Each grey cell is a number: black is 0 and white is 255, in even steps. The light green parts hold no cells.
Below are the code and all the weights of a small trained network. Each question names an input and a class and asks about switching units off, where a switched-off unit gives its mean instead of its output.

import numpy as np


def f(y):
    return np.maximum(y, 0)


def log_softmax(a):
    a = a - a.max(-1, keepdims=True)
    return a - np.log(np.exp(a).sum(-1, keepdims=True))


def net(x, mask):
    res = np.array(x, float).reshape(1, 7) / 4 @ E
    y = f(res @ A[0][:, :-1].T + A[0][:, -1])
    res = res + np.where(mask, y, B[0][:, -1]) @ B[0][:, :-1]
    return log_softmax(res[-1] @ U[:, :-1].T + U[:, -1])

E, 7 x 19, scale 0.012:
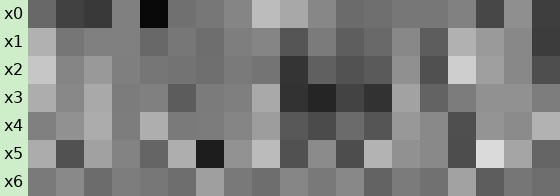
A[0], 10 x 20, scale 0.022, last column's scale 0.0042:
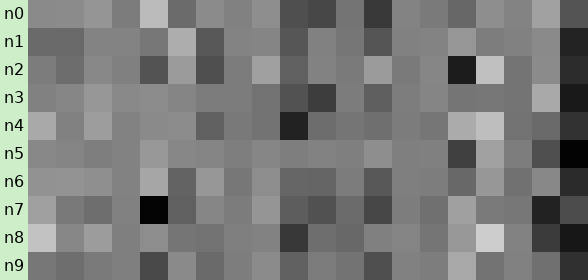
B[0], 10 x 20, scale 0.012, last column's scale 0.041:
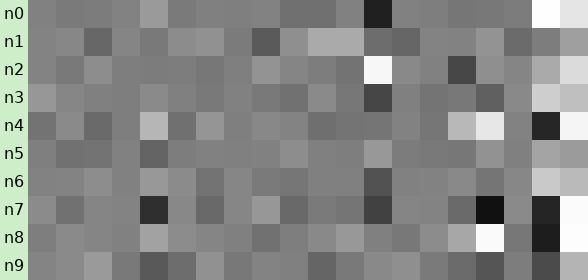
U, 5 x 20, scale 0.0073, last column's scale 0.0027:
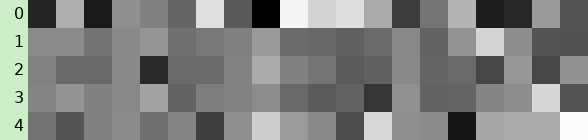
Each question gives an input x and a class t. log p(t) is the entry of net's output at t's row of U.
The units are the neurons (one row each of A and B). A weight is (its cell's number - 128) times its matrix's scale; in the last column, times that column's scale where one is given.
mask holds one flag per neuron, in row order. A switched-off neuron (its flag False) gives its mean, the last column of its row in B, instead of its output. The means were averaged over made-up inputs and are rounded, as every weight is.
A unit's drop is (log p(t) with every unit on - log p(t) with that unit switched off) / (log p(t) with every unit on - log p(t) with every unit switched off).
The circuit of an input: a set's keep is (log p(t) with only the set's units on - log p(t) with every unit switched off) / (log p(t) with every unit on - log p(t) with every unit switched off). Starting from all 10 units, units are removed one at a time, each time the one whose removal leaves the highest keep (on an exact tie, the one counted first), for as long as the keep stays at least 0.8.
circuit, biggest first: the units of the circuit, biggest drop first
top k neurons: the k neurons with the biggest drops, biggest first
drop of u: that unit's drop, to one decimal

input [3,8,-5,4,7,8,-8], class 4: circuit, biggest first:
n2
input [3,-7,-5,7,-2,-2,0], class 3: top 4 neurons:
n7; n2; n8; n4
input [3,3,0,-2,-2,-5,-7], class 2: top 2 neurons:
n8; n4
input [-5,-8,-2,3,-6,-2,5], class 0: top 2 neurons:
n7; n0
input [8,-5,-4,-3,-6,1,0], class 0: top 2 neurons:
n7; n2
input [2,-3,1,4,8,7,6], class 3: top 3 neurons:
n0; n3; n6
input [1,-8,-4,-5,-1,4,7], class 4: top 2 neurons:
n7; n1
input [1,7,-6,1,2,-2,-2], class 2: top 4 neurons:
n8; n0; n2; n4
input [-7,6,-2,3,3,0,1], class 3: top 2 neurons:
n0; n3
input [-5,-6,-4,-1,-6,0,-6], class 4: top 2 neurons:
n1; n7
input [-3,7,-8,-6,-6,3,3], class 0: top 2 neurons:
n7; n2
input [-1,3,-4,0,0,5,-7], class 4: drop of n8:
0.0
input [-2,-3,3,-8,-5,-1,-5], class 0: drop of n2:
0.1
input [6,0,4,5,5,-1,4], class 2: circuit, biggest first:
n7
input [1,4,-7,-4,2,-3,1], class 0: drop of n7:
0.7
